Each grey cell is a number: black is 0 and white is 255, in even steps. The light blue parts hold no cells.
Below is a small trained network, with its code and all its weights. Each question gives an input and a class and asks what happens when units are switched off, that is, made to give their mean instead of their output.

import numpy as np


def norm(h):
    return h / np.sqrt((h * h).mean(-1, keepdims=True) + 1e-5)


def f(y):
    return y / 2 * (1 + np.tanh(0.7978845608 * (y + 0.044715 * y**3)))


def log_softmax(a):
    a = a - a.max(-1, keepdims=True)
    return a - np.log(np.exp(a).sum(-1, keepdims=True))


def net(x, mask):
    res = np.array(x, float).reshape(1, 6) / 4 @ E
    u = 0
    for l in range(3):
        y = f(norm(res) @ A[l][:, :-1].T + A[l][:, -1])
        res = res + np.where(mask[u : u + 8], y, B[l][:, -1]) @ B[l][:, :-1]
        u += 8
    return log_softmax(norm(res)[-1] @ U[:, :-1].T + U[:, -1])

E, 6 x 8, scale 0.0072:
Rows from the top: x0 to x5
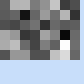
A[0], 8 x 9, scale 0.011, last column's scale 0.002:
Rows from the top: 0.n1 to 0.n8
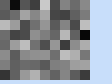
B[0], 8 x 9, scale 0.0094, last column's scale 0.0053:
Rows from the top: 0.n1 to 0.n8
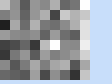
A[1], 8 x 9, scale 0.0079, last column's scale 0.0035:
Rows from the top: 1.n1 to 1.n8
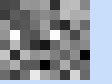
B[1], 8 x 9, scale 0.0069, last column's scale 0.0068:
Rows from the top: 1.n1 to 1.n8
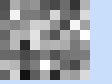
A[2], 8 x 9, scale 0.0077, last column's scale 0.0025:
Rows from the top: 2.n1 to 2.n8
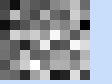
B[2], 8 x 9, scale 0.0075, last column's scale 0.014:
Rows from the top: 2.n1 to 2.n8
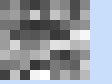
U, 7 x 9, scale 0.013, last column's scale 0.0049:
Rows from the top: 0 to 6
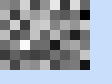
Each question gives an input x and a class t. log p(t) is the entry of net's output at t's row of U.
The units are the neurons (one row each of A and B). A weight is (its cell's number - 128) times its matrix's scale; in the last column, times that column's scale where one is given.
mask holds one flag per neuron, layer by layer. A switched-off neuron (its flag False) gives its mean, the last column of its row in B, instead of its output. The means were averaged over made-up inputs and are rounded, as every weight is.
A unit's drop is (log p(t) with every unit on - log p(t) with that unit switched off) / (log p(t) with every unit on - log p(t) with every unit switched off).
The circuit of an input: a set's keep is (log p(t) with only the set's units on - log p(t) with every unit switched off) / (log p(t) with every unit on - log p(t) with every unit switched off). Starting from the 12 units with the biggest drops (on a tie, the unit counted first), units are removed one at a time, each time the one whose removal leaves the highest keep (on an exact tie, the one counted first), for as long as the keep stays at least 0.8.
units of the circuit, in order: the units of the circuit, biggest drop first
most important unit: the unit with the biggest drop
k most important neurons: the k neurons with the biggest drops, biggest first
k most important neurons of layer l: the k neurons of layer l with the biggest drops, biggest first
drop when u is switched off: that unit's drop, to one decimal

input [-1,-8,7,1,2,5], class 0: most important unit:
1.n8
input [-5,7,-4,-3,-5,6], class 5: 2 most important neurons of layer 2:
[2.n4 2.n2]
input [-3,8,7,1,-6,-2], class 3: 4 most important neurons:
[0.n4 0.n8 0.n1 0.n7]
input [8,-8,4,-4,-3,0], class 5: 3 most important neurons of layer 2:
[2.n3 2.n5 2.n1]
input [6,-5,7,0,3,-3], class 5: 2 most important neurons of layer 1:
[1.n7 1.n3]
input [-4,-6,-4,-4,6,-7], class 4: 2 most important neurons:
[1.n1 0.n1]
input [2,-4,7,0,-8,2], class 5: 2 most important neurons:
[0.n5 2.n3]
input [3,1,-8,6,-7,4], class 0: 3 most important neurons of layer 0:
[0.n5 0.n3 0.n1]
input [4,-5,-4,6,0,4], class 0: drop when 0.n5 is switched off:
0.2
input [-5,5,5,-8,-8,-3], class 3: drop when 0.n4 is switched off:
0.2
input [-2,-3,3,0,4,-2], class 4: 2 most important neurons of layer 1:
[1.n1 1.n8]
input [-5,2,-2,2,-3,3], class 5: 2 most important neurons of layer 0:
[0.n4 0.n6]
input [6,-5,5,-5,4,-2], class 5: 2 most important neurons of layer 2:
[2.n5 2.n3]
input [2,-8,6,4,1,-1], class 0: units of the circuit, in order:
[0.n5]
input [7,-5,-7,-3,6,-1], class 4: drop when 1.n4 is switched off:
0.2
